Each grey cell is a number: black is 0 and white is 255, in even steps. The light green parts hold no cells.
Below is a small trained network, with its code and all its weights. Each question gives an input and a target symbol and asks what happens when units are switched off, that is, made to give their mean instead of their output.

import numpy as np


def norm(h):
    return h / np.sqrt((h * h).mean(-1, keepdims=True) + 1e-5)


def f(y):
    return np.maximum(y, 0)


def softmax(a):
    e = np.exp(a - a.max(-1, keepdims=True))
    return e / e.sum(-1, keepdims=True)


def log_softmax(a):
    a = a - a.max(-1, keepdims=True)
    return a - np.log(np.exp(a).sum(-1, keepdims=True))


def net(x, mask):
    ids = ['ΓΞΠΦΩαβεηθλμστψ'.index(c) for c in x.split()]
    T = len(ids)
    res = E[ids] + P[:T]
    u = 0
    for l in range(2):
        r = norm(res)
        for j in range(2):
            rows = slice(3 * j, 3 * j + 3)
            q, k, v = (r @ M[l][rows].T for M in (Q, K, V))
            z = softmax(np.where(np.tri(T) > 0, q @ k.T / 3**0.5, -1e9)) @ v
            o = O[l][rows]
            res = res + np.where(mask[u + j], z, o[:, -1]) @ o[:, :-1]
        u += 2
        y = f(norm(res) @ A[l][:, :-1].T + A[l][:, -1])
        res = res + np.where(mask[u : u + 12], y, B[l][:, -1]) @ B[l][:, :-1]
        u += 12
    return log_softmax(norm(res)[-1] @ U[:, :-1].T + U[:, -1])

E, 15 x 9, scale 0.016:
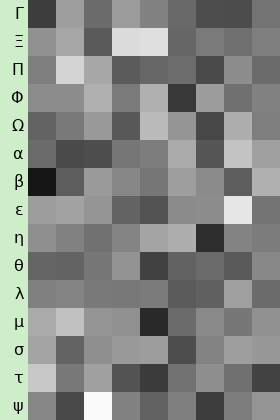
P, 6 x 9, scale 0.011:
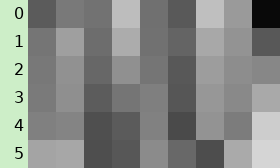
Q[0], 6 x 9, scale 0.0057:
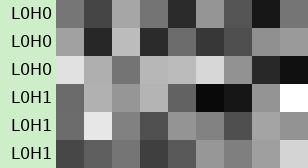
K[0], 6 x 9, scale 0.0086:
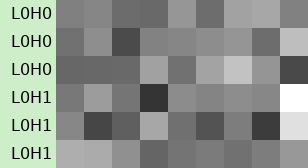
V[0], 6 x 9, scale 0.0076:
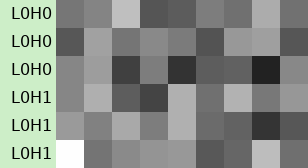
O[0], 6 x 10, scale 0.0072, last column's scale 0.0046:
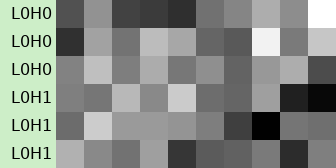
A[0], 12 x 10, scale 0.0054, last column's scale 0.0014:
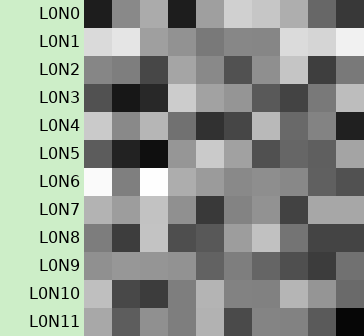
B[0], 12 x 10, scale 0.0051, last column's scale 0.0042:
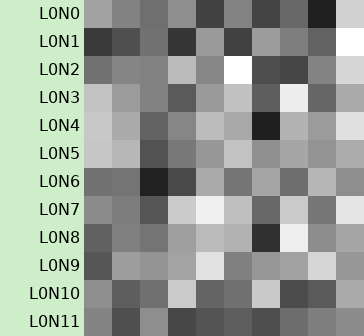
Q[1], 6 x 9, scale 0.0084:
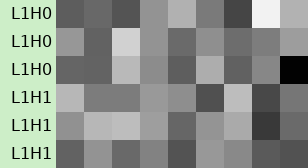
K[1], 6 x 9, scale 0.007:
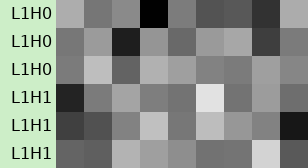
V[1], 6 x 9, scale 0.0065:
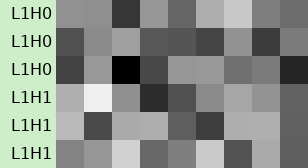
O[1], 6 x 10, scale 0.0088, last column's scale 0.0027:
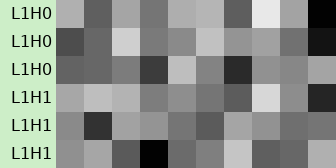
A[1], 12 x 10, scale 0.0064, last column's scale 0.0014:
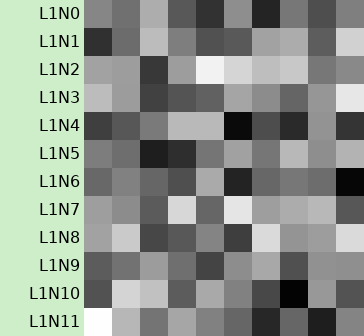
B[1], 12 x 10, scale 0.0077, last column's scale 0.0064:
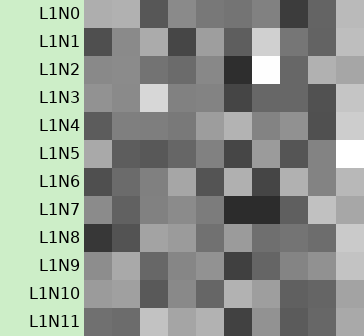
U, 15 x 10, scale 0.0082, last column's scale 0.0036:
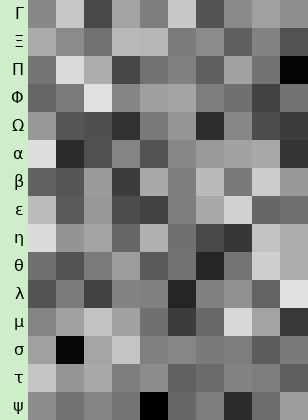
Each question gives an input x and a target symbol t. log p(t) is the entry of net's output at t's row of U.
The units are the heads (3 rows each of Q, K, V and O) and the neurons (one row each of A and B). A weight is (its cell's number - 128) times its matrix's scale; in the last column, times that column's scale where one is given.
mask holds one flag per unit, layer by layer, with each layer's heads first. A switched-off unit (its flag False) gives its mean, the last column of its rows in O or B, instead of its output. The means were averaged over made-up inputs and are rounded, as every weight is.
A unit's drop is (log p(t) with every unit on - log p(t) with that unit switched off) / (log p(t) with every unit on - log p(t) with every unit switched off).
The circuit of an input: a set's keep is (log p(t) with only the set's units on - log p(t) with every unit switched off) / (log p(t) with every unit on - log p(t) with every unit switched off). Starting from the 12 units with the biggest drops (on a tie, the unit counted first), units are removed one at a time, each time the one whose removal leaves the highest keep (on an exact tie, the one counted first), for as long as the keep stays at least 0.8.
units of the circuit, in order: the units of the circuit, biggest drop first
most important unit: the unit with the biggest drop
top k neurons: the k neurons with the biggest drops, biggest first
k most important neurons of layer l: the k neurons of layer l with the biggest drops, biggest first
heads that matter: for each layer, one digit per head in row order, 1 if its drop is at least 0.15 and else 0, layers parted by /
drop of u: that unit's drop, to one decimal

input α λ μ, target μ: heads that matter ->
00 / 01
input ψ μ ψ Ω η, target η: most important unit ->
L0H0
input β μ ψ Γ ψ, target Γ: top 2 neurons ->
[L0N7 L1N10]
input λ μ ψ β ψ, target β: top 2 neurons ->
[L0N2 L0N0]
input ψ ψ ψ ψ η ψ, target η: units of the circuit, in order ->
[L0H0 L1H1]
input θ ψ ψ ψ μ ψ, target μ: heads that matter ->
01 / 11
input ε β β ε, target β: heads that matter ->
01 / 00
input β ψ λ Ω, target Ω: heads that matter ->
10 / 10
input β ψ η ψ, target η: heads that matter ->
11 / 00
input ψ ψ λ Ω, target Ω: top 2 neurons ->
[L0N7 L1N6]
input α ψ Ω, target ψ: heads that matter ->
10 / 00
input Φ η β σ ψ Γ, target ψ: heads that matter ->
00 / 10
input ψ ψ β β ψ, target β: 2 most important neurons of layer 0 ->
[L0N2 L0N4]
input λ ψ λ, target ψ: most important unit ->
L0N2
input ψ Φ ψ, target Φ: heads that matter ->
11 / 10
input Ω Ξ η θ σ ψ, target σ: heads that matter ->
11 / 01
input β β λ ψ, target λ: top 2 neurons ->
[L1N9 L0N7]
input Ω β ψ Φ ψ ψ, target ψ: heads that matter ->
01 / 10
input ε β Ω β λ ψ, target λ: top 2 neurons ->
[L0N1 L0N6]
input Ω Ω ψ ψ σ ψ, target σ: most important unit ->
L1H1
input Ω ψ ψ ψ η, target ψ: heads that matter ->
00 / 10
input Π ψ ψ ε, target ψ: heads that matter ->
00 / 00
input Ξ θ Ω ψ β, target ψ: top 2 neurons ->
[L0N0 L0N1]
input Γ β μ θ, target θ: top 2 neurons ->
[L1N7 L1N2]
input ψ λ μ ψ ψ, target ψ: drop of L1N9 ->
-0.1
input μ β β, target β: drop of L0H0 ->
-0.2
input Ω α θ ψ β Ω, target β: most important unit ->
L0H1
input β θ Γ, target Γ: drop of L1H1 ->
0.2
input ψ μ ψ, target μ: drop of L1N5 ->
0.1
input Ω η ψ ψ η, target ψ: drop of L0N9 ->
0.0
